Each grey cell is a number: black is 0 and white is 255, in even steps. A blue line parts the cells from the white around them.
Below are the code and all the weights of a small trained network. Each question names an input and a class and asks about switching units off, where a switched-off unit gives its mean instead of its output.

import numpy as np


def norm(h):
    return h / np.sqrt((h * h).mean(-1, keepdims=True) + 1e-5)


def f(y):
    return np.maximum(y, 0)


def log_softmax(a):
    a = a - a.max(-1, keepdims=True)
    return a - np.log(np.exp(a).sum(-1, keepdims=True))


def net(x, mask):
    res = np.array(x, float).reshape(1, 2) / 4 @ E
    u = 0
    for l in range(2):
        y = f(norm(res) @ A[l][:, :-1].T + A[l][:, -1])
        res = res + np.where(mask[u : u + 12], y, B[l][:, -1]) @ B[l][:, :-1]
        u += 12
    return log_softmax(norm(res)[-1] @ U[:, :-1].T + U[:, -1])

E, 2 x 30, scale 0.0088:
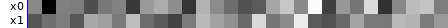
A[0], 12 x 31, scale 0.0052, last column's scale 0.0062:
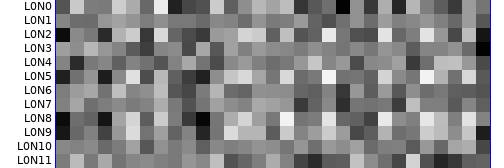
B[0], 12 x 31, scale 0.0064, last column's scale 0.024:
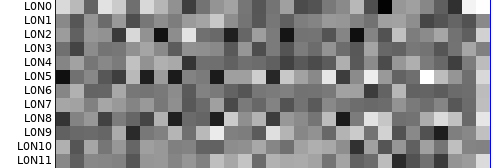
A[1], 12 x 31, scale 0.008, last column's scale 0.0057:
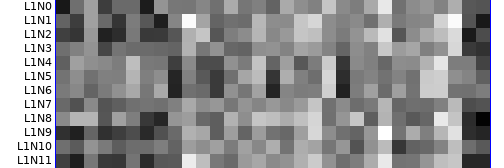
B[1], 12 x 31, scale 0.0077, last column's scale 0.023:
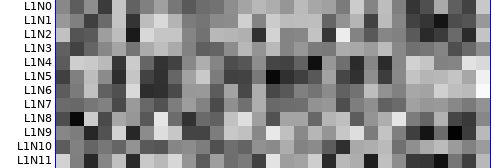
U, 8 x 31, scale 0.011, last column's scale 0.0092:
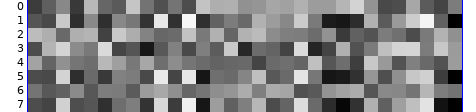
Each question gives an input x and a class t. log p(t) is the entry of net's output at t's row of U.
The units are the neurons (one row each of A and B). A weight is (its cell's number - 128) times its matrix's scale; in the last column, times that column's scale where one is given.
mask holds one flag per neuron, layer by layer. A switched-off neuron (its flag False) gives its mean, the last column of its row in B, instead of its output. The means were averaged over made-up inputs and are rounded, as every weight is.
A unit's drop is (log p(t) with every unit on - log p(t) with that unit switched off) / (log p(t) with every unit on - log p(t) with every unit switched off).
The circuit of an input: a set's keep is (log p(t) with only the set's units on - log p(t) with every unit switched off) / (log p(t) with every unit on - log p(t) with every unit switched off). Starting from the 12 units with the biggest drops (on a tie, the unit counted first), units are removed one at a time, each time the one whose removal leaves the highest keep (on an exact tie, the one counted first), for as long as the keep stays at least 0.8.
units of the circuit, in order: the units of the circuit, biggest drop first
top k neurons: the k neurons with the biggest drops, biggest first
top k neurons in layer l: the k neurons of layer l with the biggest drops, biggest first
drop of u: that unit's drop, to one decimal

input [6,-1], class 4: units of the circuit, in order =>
L0N5
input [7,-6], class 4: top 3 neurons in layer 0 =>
L0N8, L0N5, L0N4
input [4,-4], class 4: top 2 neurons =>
L0N5, L0N8
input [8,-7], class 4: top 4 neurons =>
L0N8, L0N5, L0N4, L1N6
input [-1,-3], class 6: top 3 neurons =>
L0N0, L0N8, L0N5
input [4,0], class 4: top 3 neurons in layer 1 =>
L1N6, L1N5, L1N4
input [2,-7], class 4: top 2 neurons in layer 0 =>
L0N11, L0N8
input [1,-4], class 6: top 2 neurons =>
L0N0, L1N4
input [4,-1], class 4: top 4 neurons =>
L0N8, L0N5, L1N6, L1N5
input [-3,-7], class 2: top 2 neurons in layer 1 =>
L1N6, L1N5
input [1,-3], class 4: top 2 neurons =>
L0N11, L0N8
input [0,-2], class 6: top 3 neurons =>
L0N0, L0N8, L0N5
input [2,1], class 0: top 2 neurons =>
L0N0, L0N9
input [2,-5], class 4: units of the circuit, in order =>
L0N5
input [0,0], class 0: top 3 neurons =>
L0N0, L0N4, L0N7
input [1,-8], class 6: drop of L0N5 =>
0.5
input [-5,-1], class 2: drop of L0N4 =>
0.0
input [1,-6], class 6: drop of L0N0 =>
0.8
